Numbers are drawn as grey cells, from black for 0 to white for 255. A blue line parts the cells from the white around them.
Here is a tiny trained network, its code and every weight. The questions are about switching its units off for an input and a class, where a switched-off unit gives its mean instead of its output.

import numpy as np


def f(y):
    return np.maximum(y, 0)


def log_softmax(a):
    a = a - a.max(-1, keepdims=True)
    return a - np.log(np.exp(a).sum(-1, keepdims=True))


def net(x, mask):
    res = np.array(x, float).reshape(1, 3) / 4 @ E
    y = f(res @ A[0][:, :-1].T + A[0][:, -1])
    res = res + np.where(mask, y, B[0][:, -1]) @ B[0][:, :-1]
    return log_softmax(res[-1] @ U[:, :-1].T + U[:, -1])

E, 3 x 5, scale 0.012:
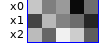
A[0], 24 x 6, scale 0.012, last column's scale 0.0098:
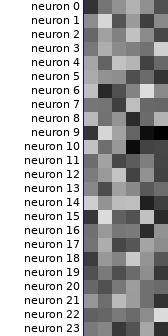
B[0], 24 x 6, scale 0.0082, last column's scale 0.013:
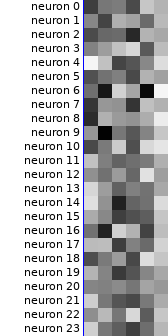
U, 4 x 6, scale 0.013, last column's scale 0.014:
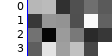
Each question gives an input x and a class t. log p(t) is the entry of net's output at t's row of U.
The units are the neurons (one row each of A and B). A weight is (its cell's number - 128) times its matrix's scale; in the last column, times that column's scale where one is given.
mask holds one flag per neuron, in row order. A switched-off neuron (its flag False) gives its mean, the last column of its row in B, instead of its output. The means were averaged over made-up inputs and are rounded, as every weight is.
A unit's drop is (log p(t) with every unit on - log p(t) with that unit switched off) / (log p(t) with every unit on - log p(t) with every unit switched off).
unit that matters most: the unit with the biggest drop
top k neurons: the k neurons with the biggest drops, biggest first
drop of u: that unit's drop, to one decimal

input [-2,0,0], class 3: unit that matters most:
neuron 10
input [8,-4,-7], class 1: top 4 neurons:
neuron 10; neuron 8; neuron 14; neuron 4
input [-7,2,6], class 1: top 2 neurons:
neuron 18; neuron 0
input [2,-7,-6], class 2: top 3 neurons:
neuron 6; neuron 4; neuron 14
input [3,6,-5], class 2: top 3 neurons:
neuron 16; neuron 9; neuron 4
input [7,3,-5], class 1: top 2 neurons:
neuron 10; neuron 8
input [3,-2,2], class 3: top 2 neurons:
neuron 18; neuron 9
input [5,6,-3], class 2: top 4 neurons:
neuron 16; neuron 9; neuron 18; neuron 1
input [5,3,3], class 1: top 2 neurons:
neuron 10; neuron 6
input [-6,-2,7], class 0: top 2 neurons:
neuron 4; neuron 14
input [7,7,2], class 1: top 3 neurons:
neuron 10; neuron 6; neuron 8
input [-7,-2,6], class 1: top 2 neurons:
neuron 18; neuron 0
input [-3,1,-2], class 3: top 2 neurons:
neuron 10; neuron 9
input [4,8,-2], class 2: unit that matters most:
neuron 9
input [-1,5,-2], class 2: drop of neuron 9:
0.3
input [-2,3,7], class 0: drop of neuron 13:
0.0
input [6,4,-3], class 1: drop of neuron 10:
0.1
